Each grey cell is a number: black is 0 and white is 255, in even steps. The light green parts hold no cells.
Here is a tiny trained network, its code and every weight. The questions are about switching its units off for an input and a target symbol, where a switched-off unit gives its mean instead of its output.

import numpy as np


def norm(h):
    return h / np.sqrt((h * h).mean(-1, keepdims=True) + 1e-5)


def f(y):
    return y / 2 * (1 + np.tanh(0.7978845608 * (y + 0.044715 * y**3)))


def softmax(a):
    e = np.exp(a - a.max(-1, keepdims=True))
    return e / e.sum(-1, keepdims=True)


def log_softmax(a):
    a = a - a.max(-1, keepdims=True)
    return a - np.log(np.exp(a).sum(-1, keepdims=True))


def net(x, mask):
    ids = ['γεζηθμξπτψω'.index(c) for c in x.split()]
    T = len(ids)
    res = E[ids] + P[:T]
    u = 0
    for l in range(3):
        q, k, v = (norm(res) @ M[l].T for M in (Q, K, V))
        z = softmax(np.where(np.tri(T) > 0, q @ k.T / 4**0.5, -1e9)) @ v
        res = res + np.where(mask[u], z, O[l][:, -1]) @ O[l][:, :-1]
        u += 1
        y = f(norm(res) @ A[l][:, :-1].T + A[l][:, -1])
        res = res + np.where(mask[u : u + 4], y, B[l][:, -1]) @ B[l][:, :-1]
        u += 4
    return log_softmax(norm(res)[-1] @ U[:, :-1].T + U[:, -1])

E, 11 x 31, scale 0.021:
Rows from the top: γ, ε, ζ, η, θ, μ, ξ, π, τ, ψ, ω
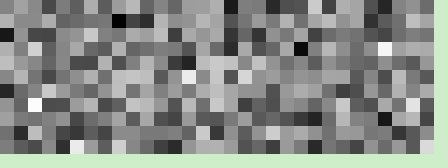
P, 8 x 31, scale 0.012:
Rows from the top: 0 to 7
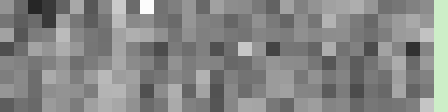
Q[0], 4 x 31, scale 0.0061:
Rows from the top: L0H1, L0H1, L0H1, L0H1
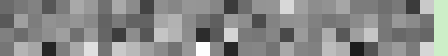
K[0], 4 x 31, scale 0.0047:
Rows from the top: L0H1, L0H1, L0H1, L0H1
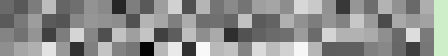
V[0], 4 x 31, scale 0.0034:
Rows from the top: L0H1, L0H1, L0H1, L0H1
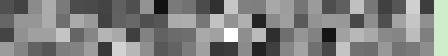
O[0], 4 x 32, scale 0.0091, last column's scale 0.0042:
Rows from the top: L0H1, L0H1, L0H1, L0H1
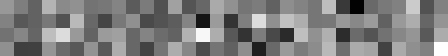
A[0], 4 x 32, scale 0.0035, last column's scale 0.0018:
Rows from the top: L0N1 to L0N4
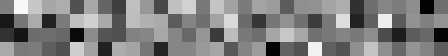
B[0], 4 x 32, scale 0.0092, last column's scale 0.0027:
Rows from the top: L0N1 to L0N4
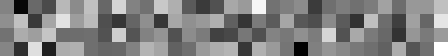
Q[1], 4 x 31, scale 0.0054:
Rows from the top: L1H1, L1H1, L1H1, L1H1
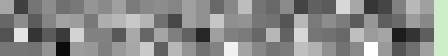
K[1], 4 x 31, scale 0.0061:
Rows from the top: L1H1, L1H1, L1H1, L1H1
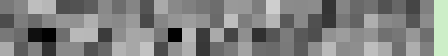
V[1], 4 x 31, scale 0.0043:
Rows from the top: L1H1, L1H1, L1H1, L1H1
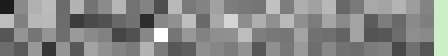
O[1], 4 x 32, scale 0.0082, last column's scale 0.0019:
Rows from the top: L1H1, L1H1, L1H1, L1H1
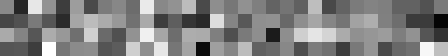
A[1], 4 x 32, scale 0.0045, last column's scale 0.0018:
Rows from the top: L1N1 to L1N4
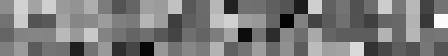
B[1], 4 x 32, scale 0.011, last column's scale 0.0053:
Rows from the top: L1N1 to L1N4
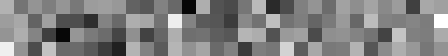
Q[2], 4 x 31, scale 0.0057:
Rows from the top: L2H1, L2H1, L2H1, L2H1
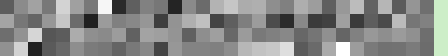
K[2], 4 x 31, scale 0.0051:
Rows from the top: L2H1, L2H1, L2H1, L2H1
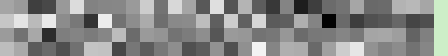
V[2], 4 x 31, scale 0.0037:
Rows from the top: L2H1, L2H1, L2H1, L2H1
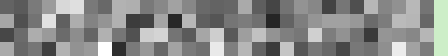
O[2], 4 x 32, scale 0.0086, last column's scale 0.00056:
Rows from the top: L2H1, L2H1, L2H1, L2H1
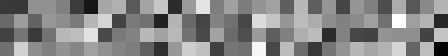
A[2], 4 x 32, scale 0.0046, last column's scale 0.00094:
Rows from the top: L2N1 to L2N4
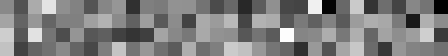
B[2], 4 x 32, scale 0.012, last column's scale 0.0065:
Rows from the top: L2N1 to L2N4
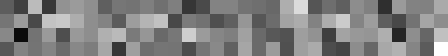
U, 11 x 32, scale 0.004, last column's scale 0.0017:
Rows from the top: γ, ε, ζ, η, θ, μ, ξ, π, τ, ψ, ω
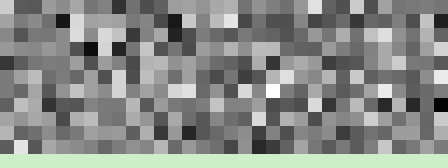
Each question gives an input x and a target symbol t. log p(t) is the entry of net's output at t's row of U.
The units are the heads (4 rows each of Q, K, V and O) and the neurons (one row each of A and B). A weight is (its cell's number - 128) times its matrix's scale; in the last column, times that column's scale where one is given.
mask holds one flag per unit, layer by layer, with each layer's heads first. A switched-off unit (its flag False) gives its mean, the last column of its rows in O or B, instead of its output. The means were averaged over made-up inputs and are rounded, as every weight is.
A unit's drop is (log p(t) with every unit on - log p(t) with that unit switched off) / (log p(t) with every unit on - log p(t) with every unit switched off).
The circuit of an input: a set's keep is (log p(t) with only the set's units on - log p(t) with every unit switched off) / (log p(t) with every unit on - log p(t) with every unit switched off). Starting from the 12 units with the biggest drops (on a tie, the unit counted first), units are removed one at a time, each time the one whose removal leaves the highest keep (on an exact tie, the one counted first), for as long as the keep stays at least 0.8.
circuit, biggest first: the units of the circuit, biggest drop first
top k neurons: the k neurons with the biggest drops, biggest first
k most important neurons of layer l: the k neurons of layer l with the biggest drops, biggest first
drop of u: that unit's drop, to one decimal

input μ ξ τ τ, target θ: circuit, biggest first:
(L2H1, L1H1)
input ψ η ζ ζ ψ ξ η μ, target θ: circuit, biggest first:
(L0H1, L2H1)
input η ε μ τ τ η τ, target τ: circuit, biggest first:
(L1H1, L2H1)
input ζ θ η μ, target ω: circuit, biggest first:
(L0H1, L1H1)
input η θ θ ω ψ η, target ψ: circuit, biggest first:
(L2H1, L0N3)
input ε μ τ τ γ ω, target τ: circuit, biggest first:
(L0H1, L2H1)
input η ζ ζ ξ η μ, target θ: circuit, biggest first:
(L2H1, L0H1)
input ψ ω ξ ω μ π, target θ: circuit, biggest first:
(L0H1, L2H1)
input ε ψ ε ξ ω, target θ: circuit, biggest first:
(L2H1, L0H1)
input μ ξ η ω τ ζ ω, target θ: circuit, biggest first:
(L2H1, L1H1)
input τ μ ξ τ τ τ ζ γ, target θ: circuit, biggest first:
(L2H1, L0H1)
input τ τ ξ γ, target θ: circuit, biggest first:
(L2H1, L1H1)
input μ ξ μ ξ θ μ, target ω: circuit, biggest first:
(L0H1, L2H1)
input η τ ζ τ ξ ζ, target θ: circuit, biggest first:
(L2H1)
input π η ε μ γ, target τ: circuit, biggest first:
(L1H1, L2H1)
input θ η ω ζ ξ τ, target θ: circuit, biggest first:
(L1H1, L2H1)
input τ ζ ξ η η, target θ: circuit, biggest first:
(L2H1, L0H1)
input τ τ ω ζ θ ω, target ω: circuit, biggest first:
(L0H1, L2H1)
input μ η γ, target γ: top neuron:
(L1N4)
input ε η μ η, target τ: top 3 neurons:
(L1N3, L0N2, L2N4)
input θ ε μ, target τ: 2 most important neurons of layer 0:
(L0N2, L0N1)
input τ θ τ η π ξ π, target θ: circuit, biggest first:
(L1H1, L2H1)
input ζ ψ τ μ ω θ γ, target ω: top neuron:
(L1N2)
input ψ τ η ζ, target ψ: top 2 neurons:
(L0N3, L0N2)
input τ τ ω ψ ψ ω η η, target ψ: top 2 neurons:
(L0N3, L2N1)
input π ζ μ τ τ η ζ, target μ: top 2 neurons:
(L0N3, L2N4)
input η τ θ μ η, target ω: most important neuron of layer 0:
(L0N2)
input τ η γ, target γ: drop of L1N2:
0.1
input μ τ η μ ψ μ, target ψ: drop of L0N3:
0.3
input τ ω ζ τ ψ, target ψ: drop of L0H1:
0.3
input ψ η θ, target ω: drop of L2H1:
0.2
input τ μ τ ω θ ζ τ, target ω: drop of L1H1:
0.3
